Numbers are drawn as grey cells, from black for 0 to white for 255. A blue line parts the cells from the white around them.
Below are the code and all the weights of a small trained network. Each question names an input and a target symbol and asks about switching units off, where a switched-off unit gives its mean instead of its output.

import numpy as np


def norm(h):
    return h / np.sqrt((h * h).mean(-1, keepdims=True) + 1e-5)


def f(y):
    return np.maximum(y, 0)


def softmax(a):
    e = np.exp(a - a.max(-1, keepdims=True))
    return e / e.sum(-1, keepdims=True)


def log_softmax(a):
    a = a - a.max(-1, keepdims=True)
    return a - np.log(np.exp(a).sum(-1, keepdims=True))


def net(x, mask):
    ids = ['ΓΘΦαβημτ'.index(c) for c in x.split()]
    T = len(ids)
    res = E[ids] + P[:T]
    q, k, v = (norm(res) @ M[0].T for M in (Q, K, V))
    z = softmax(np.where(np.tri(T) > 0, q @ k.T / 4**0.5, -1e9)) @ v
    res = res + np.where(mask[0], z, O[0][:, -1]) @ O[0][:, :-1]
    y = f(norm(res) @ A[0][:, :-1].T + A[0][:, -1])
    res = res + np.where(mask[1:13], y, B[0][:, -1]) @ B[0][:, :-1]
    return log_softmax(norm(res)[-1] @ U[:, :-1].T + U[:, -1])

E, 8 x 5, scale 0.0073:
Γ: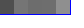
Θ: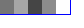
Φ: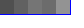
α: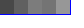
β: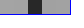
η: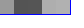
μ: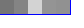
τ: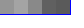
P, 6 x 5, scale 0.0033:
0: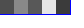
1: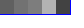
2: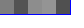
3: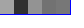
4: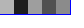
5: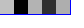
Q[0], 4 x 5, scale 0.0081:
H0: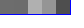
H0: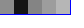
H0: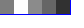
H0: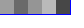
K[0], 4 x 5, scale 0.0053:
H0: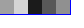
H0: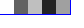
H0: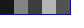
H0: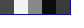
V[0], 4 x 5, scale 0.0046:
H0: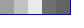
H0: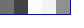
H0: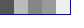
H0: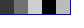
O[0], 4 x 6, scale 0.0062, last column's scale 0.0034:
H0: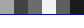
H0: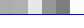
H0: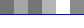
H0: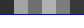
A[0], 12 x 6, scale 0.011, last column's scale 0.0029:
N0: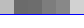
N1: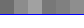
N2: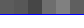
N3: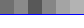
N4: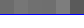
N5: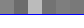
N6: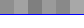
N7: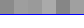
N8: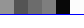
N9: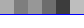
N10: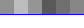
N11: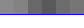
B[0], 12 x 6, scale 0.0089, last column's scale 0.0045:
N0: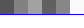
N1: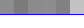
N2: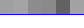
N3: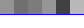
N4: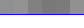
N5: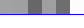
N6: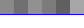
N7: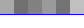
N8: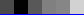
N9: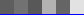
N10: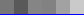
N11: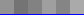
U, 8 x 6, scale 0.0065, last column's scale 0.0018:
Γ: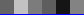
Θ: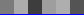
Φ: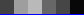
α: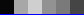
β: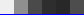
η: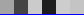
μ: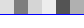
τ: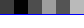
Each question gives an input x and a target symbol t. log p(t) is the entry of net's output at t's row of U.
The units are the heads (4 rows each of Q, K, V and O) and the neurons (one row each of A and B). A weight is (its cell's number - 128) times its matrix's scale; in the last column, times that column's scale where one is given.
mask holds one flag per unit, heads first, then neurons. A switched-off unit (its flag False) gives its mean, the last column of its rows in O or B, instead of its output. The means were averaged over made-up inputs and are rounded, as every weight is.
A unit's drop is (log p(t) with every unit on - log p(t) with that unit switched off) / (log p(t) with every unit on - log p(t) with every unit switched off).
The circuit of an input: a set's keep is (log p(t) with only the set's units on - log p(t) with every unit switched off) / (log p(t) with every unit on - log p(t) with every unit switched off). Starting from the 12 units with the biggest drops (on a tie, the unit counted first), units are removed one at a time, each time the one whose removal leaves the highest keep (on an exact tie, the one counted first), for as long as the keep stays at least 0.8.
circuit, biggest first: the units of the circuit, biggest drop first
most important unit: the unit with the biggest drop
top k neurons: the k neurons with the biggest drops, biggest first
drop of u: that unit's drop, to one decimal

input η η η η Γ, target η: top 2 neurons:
(N8; N10)
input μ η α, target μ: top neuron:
(N5)
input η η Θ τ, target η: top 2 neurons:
(N10; N8)
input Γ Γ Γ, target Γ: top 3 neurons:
(N8; N2; N0)
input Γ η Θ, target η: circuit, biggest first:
(H0; N9)
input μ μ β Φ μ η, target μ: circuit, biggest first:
(H0; N8)
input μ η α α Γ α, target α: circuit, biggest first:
(H0; N8)
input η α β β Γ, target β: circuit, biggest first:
(H0; N2; N8)
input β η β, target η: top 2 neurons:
(N0; N5)
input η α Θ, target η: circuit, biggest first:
(N5; N9)
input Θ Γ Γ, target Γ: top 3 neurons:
(N8; N3; N2)
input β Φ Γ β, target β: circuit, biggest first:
(H0; N3; N8; N9)
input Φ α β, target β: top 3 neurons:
(N3; N8; N9)
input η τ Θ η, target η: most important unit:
N0
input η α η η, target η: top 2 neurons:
(N0; N8)
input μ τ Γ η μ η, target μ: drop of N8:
0.3
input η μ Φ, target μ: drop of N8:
0.1
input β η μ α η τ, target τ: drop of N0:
0.0
